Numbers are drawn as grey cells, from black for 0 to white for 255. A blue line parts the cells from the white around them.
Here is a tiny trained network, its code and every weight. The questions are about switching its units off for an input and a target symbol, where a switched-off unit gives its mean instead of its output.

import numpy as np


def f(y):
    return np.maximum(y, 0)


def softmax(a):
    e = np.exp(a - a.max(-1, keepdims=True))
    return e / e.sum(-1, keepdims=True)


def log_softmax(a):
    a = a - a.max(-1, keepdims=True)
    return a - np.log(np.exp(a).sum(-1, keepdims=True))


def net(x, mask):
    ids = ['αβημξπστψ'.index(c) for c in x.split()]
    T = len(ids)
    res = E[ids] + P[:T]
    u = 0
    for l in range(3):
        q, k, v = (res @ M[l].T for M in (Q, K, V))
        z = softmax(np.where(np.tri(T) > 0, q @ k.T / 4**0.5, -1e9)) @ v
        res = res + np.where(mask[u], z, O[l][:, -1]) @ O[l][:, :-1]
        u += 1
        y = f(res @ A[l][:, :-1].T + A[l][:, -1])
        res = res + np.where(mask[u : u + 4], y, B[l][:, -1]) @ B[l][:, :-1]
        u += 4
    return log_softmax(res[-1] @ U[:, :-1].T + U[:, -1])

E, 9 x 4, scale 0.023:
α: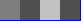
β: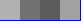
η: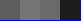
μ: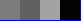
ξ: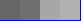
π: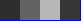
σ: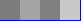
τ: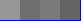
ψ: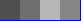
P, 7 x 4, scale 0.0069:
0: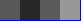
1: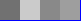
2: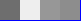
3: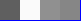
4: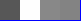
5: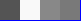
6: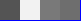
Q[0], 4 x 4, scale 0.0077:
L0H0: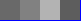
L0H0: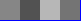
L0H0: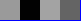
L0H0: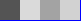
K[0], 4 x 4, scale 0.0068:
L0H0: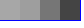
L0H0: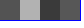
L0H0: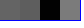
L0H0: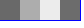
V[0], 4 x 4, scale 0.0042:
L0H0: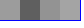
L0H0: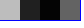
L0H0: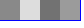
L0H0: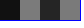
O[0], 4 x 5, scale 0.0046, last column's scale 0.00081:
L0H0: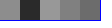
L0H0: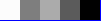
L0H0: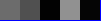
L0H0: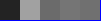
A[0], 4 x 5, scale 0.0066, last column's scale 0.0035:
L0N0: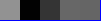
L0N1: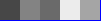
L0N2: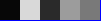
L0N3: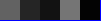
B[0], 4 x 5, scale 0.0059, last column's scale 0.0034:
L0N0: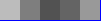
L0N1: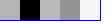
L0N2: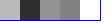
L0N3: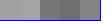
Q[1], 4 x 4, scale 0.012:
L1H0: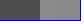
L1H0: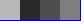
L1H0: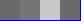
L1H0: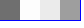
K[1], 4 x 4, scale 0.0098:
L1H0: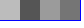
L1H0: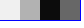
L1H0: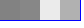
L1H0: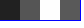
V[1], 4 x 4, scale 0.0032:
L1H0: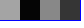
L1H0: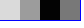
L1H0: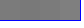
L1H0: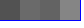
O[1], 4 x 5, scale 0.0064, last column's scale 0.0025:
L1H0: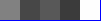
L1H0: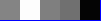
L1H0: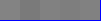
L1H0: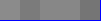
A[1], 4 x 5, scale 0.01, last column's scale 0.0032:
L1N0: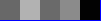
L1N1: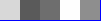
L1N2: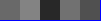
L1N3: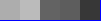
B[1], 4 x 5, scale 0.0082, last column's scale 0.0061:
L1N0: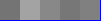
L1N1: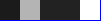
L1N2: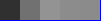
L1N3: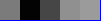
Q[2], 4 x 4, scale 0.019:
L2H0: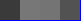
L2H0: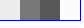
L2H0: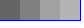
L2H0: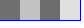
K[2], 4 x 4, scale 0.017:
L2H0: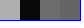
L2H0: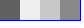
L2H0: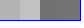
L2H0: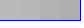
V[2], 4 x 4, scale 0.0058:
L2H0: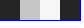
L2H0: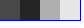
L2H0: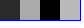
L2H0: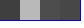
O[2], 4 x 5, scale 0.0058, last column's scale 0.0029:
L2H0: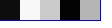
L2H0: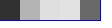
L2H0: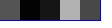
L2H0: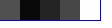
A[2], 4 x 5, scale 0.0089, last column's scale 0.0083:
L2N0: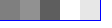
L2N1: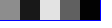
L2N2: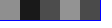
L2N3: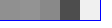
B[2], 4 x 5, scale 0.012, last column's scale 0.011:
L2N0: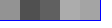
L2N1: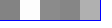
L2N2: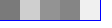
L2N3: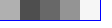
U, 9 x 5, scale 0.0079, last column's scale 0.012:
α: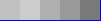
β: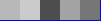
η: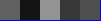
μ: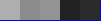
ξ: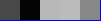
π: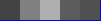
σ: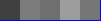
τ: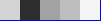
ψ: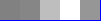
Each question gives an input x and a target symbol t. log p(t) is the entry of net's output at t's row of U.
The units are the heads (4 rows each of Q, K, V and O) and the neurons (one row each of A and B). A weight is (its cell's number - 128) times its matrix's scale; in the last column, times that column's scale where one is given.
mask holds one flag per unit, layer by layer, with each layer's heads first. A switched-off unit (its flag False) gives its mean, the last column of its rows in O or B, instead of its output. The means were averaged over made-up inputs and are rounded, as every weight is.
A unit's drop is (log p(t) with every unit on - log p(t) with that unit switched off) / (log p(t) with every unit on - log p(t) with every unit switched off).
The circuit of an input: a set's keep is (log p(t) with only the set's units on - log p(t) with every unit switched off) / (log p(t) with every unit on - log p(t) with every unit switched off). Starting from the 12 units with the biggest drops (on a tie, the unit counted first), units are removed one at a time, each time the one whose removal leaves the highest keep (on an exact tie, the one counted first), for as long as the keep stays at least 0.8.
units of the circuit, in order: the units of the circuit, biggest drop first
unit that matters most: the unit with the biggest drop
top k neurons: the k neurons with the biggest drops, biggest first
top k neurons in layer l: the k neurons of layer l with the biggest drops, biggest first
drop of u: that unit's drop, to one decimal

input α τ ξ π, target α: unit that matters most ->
L1N1
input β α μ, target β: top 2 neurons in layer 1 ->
L1N1, L1N3
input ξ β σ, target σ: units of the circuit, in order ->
L1N1, L2H0
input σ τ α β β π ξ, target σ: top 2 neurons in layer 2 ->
L2N2, L2N3
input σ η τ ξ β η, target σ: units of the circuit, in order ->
L0N1, L2H0, L2N2, L1N1
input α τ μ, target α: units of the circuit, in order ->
L1N1, L2H0
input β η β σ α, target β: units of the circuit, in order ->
L2H0, L2N2, L1N1, L2N1
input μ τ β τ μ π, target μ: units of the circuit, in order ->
L2H0, L0H0, L2N3
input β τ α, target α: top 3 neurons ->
L2N2, L2N1, L1N1
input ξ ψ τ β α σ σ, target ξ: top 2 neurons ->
L0N1, L1N1
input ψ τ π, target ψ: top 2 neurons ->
L1N1, L2N1
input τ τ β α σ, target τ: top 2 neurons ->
L2N2, L2N1
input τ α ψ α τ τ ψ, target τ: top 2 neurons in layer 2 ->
L2N2, L2N0
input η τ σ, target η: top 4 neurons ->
L1N1, L0N1, L0N2, L2N2
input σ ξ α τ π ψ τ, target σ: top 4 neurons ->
L1N1, L0N1, L2N2, L2N3
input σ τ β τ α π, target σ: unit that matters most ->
L0N1
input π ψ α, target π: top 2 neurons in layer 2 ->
L2N2, L2N0
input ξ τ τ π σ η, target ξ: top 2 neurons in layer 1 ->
L1N1, L1N2
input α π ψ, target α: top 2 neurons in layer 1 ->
L1N1, L1N3
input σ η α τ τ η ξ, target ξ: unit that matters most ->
L2N1
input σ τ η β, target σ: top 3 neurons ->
L1N1, L0N1, L0N2
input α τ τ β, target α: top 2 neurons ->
L1N1, L2N0
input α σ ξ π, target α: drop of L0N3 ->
0.0
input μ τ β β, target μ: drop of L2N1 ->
0.1
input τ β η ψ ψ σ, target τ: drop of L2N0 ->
0.3
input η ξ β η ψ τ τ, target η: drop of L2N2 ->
0.3
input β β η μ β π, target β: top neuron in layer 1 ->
L1N1
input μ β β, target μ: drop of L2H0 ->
0.7
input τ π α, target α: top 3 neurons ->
L2N1, L1N1, L2N0
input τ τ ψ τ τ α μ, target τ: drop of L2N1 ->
-0.1
